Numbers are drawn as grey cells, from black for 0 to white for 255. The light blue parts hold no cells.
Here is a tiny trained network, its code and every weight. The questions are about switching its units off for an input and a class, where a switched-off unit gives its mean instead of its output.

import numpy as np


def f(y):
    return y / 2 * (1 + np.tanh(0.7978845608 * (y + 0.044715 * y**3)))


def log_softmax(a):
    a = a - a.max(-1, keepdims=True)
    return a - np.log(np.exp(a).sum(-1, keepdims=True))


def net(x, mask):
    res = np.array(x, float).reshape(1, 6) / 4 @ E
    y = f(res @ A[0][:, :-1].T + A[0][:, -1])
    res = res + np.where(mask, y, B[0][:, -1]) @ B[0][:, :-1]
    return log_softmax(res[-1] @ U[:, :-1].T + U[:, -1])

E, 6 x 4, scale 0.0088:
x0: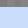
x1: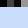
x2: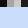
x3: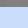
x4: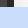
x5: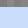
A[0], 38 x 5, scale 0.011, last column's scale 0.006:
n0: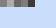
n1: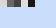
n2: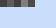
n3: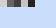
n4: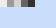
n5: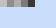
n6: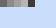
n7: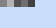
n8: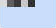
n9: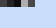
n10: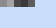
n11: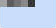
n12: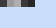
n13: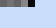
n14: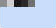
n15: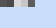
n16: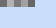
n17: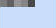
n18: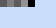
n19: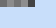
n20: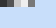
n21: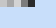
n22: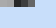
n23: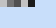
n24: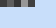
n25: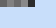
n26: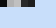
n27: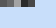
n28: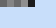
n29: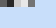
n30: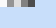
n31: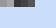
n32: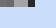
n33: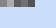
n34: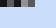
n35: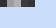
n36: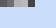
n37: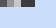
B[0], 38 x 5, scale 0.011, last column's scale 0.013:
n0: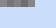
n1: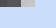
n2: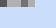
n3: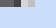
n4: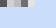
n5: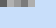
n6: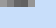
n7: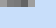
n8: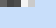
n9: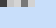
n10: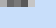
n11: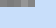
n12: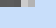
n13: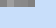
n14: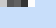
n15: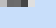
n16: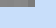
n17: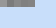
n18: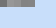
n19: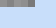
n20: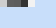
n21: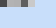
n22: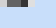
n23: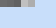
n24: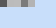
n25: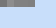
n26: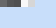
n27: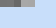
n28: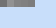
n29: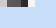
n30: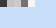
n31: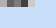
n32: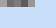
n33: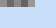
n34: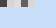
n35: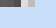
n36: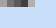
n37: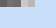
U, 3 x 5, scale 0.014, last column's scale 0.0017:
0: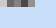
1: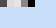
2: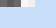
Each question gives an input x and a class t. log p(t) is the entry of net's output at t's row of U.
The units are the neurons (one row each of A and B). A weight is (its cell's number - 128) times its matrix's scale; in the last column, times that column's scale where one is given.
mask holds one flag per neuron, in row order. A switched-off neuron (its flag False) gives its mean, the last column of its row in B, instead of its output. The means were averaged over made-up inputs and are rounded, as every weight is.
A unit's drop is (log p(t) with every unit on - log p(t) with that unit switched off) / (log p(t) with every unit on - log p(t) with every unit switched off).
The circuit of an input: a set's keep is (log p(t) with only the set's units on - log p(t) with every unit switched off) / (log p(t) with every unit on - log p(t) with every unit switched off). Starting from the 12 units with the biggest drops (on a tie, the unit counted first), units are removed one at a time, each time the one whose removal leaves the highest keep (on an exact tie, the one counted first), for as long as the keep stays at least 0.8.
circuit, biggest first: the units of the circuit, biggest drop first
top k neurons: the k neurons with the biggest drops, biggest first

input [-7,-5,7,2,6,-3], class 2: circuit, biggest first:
[n26]
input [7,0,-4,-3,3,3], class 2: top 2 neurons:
[n14 n22]
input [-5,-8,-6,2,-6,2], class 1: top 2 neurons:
[n30 n4]
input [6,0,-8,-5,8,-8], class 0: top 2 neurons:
[n29 n20]
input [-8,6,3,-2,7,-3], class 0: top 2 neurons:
[n20 n29]
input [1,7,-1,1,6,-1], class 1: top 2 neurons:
[n9 n34]
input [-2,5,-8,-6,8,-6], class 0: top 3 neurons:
[n29 n20 n15]
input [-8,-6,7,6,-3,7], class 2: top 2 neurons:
[n26 n35]
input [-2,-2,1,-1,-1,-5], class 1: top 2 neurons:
[n29 n20]
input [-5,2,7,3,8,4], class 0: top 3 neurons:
[n20 n29 n15]
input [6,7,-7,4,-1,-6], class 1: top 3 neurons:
[n9 n34 n24]
